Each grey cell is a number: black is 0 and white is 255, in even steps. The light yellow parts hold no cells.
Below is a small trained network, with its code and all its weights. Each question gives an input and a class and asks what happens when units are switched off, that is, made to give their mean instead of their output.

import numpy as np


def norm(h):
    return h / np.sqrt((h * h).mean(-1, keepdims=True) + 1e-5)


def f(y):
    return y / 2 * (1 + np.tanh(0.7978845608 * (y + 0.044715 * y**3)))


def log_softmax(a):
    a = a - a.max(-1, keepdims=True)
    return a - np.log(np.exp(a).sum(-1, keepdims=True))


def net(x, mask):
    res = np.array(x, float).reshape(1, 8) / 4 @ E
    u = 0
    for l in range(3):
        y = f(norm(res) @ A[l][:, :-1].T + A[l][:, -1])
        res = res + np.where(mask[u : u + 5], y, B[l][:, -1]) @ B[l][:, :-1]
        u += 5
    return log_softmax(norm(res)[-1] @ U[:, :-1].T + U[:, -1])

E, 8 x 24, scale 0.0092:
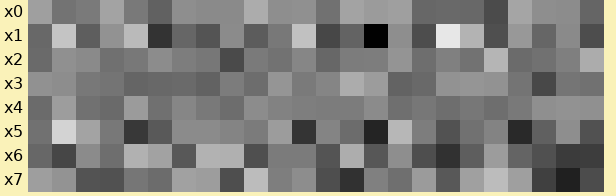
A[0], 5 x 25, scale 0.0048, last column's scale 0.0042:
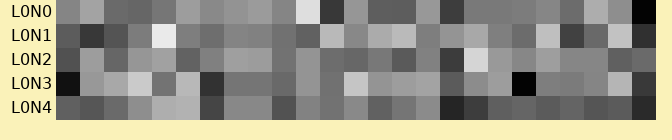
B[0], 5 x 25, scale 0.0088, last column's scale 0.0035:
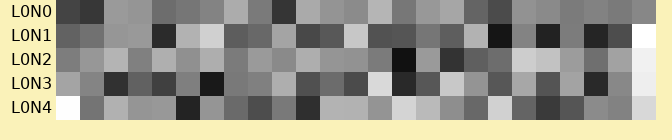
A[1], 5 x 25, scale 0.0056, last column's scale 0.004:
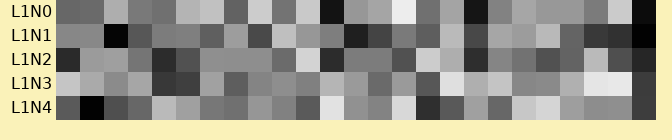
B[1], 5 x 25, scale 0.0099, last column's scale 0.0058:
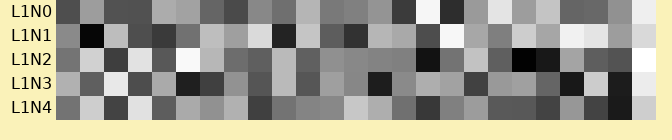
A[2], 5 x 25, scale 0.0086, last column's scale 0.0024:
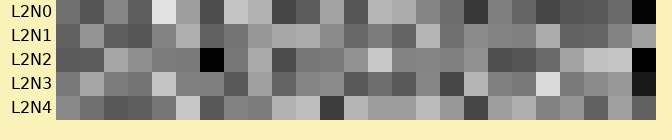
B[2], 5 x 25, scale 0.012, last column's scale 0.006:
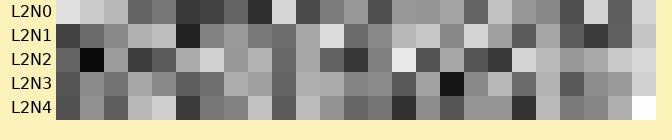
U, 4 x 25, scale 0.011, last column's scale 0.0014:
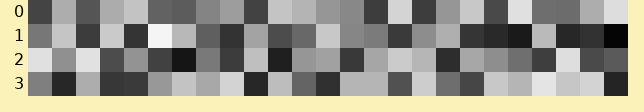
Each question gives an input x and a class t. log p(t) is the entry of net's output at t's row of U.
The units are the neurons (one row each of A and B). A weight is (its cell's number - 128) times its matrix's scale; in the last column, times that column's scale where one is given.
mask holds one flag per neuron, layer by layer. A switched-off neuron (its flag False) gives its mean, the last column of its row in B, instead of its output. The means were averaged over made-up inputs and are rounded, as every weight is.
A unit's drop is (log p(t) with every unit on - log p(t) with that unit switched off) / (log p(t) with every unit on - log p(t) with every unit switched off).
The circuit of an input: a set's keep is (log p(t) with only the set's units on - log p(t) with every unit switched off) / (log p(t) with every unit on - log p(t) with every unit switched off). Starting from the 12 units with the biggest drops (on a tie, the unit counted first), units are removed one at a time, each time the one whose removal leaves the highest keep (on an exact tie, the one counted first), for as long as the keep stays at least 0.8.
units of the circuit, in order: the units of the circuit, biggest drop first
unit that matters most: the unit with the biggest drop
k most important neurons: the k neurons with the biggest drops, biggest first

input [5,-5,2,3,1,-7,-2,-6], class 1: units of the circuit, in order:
[L1N4]
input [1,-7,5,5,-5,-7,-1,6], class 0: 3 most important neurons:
[L1N0, L2N4, L1N2]
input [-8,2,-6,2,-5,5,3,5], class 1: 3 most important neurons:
[L1N2, L2N2, L0N3]
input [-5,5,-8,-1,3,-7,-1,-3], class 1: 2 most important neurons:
[L1N4, L1N0]
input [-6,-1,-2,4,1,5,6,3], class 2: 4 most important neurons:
[L0N4, L2N0, L0N1, L1N4]
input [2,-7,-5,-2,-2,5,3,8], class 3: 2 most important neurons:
[L1N1, L0N2]
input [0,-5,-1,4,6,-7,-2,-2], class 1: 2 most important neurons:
[L1N4, L0N1]
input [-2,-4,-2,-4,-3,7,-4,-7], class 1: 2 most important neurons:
[L1N2, L1N1]
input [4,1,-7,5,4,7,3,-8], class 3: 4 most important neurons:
[L2N2, L0N3, L1N4, L0N1]
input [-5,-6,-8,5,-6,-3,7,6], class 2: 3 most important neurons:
[L2N0, L0N4, L0N2]
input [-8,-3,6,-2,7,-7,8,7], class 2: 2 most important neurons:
[L2N0, L1N2]
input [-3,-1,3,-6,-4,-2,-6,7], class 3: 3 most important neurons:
[L1N1, L0N4, L2N0]
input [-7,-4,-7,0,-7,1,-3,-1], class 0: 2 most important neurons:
[L1N0, L0N4]
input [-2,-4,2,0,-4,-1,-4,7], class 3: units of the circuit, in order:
[L1N1]
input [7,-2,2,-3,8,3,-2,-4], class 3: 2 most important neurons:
[L0N3, L2N2]
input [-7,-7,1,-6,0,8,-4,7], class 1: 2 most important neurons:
[L1N2, L0N2]
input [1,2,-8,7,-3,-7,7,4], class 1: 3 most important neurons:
[L1N4, L0N1, L1N3]
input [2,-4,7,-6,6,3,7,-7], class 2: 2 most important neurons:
[L2N0, L0N4]
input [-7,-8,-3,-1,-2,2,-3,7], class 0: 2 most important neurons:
[L1N0, L2N4]
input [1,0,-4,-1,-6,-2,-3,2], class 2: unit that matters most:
L1N3
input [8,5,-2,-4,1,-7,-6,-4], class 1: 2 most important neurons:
[L0N1, L1N4]
